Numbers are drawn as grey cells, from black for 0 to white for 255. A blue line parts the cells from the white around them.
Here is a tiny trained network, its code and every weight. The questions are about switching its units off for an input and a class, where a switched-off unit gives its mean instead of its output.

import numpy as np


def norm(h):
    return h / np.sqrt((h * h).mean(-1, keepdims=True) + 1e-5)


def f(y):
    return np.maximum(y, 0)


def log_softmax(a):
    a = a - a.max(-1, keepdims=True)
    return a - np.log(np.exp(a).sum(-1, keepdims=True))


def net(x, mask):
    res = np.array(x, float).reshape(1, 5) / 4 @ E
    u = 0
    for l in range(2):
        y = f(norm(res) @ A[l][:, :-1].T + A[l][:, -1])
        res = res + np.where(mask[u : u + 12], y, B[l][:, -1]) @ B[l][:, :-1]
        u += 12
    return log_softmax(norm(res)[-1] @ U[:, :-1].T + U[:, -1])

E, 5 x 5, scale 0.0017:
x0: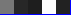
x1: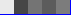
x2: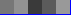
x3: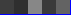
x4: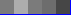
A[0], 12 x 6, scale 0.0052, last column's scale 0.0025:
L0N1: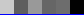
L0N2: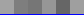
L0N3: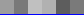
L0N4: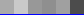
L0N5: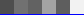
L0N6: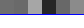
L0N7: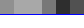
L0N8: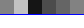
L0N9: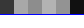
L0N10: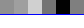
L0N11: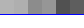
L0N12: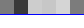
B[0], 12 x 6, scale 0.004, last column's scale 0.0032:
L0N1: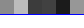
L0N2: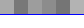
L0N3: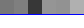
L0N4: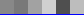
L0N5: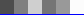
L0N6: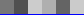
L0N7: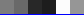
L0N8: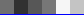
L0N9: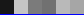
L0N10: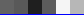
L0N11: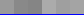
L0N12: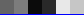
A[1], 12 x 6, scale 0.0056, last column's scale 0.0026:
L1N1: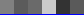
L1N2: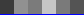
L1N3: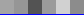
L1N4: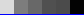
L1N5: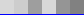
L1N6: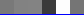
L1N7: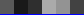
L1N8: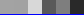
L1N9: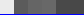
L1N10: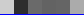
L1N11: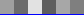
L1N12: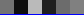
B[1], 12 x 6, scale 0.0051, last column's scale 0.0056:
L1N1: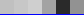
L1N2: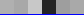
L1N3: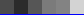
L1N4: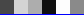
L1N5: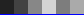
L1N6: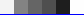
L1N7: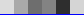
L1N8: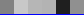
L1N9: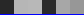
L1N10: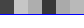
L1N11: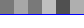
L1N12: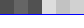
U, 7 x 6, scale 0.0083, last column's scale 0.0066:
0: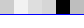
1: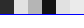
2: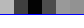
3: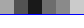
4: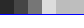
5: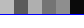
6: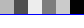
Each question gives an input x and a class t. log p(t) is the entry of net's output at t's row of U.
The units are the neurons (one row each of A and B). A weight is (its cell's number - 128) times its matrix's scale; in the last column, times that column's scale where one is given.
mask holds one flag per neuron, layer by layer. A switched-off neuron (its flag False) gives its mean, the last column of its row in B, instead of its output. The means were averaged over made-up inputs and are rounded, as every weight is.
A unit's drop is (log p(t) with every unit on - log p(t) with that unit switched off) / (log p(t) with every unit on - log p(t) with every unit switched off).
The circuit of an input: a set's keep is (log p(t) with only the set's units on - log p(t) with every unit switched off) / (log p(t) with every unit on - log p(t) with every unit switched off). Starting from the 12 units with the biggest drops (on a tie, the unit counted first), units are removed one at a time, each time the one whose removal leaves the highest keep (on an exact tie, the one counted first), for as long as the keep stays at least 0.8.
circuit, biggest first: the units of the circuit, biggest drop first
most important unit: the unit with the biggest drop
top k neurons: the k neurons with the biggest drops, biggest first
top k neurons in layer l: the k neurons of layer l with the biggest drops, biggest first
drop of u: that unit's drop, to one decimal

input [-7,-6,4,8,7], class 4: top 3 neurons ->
L0N6; L1N12; L1N7
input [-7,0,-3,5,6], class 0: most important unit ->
L0N6
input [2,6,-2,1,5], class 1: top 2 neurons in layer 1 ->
L1N10; L1N9
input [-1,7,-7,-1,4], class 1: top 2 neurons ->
L0N1; L1N10
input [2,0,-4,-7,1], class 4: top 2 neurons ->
L1N5; L1N6
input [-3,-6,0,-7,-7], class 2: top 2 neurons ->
L0N12; L0N5
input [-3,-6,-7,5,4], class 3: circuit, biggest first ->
L0N7; L1N10; L1N6
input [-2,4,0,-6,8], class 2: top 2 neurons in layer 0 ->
L0N7; L0N10
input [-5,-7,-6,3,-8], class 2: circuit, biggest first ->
L0N12; L1N6
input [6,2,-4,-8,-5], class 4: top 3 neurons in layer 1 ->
L1N6; L1N5; L1N3
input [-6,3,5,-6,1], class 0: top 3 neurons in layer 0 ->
L0N12; L0N10; L0N3
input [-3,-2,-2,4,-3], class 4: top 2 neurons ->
L1N12; L0N6
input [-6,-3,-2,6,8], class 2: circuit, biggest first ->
L0N10; L1N6; L1N10
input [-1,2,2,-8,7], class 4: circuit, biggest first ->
L1N5
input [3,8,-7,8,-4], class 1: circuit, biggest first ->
L1N10; L1N6
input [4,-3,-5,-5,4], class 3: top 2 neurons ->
L0N10; L0N7
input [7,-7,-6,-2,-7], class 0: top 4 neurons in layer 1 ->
L1N7; L1N12; L1N10; L1N2
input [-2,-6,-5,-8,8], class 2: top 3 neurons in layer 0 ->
L0N10; L0N7; L0N6
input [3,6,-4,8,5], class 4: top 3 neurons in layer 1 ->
L1N12; L1N6; L1N2
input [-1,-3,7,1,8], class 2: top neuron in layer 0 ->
L0N8
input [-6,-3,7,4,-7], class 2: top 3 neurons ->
L1N6; L0N5; L1N7
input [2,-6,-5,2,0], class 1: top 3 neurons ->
L0N9; L0N5; L0N8
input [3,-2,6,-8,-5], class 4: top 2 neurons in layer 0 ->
L0N10; L0N12
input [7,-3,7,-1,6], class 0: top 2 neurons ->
L0N12; L0N10
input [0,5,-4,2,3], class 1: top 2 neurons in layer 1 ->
L1N10; L1N9
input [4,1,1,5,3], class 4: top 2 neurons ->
L1N12; L0N5
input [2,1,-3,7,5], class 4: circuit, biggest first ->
L1N12
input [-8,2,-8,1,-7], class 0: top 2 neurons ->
L1N11; L0N8
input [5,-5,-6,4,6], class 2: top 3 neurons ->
L0N10; L0N7; L1N10
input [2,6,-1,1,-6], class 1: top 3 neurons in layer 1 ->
L1N10; L1N9; L1N4
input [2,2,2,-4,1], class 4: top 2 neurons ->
L0N12; L1N5
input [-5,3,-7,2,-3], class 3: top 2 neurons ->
L0N12; L1N6
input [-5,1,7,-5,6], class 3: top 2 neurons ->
L0N8; L1N6
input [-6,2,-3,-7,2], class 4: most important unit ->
L1N5
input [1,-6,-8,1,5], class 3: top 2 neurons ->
L0N10; L0N7
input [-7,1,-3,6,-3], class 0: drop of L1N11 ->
0.2
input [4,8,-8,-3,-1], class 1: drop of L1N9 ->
0.1
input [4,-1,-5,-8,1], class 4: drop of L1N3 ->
0.1
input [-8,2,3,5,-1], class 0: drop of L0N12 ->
0.0
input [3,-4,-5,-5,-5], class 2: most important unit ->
L0N12
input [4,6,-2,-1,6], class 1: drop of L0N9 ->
0.2
